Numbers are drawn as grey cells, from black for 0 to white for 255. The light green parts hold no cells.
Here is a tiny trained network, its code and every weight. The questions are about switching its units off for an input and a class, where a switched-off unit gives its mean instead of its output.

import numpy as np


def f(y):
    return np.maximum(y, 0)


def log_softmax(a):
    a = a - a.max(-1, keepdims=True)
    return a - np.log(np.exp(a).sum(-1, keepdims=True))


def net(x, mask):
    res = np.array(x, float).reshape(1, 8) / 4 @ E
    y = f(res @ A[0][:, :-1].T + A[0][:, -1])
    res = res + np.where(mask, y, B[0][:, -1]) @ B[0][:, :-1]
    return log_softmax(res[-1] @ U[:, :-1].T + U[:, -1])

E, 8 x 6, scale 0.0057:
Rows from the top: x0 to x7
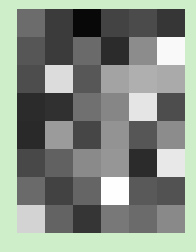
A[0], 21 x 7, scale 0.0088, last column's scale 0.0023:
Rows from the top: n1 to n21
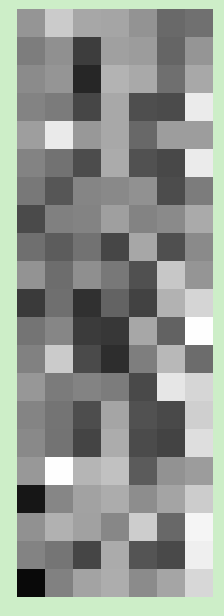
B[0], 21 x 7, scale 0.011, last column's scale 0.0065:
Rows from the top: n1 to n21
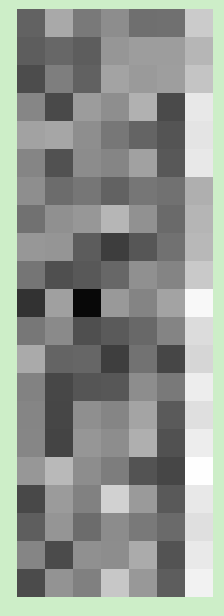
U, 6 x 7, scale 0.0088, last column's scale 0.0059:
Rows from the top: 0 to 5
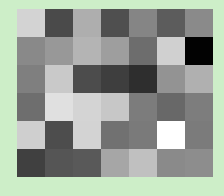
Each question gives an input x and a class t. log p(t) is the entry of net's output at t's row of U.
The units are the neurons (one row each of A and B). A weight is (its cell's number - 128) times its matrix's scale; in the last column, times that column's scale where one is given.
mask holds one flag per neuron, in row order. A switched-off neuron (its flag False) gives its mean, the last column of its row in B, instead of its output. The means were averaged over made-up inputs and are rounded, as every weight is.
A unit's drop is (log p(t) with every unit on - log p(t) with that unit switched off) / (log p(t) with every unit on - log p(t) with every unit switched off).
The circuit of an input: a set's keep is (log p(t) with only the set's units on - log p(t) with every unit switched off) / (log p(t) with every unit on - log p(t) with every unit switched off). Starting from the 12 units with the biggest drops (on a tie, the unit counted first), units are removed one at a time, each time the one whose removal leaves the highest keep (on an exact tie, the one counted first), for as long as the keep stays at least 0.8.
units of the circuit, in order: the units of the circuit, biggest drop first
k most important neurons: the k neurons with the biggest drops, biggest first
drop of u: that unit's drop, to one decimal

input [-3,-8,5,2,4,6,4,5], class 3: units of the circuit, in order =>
(n17)
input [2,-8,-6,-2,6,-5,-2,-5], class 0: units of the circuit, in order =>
(n11 n18)
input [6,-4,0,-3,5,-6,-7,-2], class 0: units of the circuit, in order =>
(n11 n13)
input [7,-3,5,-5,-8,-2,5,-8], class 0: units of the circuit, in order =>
(n11 n18)
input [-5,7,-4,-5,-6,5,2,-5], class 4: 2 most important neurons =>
(n11 n19)
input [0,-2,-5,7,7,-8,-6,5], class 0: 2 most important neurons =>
(n11 n9)
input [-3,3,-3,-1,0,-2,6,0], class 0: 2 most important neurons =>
(n11 n3)
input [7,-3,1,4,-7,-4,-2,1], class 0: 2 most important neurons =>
(n11 n9)
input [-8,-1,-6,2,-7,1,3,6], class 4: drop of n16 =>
0.1
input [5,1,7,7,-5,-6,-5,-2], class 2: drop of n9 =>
0.1
